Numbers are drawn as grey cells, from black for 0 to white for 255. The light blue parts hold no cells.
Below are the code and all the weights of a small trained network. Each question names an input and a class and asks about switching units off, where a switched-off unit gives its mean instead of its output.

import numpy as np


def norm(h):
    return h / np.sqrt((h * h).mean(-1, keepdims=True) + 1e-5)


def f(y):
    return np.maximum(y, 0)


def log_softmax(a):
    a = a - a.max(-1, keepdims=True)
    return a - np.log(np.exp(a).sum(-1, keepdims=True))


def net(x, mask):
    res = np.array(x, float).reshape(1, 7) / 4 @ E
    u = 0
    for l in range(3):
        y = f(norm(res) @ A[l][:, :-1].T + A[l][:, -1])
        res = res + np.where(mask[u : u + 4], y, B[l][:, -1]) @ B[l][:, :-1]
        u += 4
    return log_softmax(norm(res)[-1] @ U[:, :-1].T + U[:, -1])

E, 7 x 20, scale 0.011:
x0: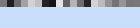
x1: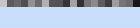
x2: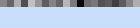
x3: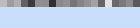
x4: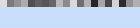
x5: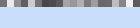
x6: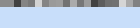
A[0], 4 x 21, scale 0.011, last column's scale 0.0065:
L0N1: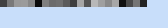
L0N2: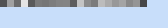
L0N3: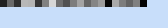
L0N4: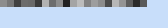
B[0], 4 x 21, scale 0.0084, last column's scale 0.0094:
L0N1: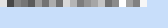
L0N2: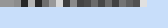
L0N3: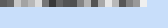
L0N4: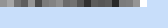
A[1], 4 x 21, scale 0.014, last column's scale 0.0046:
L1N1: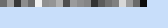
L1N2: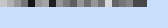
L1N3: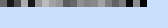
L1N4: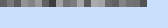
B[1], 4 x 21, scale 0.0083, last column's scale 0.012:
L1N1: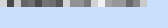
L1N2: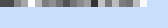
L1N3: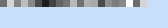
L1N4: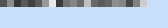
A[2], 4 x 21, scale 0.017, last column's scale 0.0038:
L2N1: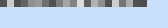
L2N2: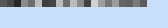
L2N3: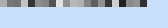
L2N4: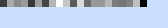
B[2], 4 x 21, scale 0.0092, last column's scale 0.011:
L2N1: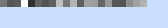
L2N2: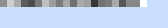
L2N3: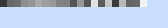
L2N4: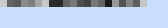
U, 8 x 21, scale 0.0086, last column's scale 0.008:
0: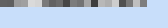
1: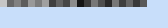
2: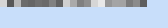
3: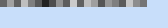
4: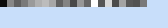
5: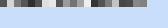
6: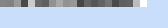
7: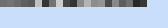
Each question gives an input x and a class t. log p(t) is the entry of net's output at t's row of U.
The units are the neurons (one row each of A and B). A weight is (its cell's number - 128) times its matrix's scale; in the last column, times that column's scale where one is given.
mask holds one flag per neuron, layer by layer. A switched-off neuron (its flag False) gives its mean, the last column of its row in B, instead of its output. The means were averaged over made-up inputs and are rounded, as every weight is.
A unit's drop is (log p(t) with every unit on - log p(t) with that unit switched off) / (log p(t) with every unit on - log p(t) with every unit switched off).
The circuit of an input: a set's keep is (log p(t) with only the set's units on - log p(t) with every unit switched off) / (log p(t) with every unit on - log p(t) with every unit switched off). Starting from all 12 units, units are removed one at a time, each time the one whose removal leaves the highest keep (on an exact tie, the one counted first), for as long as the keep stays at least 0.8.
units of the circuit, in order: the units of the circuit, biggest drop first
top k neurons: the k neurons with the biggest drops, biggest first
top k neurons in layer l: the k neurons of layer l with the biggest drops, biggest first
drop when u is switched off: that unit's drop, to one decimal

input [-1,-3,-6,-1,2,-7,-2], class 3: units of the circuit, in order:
L1N3
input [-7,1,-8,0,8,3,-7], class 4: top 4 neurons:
L2N3; L1N4; L2N2; L1N1
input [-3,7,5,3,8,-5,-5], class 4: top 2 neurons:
L2N3; L0N2
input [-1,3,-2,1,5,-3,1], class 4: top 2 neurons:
L2N3; L0N2
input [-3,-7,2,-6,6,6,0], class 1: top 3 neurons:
L2N4; L1N2; L1N3
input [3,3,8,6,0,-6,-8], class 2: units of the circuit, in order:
L0N1; L0N4
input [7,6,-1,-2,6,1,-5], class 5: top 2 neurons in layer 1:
L1N1; L1N4
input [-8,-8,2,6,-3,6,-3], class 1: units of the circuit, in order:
L2N4; L1N4
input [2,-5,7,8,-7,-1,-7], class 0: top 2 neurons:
L1N2; L2N3
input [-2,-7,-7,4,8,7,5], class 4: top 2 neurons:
L2N3; L1N3
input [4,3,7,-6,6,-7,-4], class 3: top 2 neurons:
L1N3; L1N2
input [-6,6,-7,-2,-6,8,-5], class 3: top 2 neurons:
L2N1; L2N3
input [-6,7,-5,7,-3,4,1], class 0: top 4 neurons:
L1N2; L0N2; L2N2; L1N4
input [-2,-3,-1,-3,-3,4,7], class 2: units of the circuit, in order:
L1N1
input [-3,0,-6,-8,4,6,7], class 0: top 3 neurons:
L0N3; L0N1; L1N3
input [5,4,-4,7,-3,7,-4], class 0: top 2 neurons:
L1N2; L1N3
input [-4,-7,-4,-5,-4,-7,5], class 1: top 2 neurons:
L2N4; L0N2
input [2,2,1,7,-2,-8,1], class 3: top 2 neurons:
L1N3; L0N3
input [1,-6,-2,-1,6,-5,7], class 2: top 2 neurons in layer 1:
L1N1; L1N3
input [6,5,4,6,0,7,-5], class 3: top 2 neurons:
L2N1; L0N3
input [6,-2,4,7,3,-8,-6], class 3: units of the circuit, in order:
L1N3
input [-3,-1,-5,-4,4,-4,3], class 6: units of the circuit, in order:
L0N2; L2N2
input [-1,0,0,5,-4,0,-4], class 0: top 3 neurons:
L1N2; L1N1; L2N3
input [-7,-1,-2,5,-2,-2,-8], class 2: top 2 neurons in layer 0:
L0N1; L0N3
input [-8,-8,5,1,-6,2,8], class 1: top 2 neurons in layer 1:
L1N4; L1N2
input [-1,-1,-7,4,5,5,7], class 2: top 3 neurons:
L1N1; L1N3; L0N3
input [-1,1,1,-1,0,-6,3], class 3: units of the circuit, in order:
L1N3
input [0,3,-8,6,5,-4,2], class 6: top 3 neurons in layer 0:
L0N4; L0N3; L0N2
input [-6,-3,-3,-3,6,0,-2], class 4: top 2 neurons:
L2N3; L1N4
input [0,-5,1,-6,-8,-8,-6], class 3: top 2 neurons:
L1N3; L2N3
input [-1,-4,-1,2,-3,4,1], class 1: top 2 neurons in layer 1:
L1N3; L1N4
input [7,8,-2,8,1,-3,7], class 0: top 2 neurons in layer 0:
L0N2; L0N1
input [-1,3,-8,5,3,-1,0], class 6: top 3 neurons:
L0N4; L2N4; L1N2
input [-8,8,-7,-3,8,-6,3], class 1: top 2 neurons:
L0N4; L2N2
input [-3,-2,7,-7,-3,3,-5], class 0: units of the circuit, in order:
L0N3
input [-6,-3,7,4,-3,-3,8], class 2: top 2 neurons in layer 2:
L2N2; L2N3
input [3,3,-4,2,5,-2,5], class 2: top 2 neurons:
L1N1; L0N2
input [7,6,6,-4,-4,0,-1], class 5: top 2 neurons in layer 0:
L0N4; L0N2
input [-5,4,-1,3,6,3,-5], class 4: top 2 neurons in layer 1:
L1N1; L1N4
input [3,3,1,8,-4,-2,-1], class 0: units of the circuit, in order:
L1N2
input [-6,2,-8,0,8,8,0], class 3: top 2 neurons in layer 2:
L2N1; L2N2
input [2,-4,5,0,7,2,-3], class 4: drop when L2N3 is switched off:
0.9
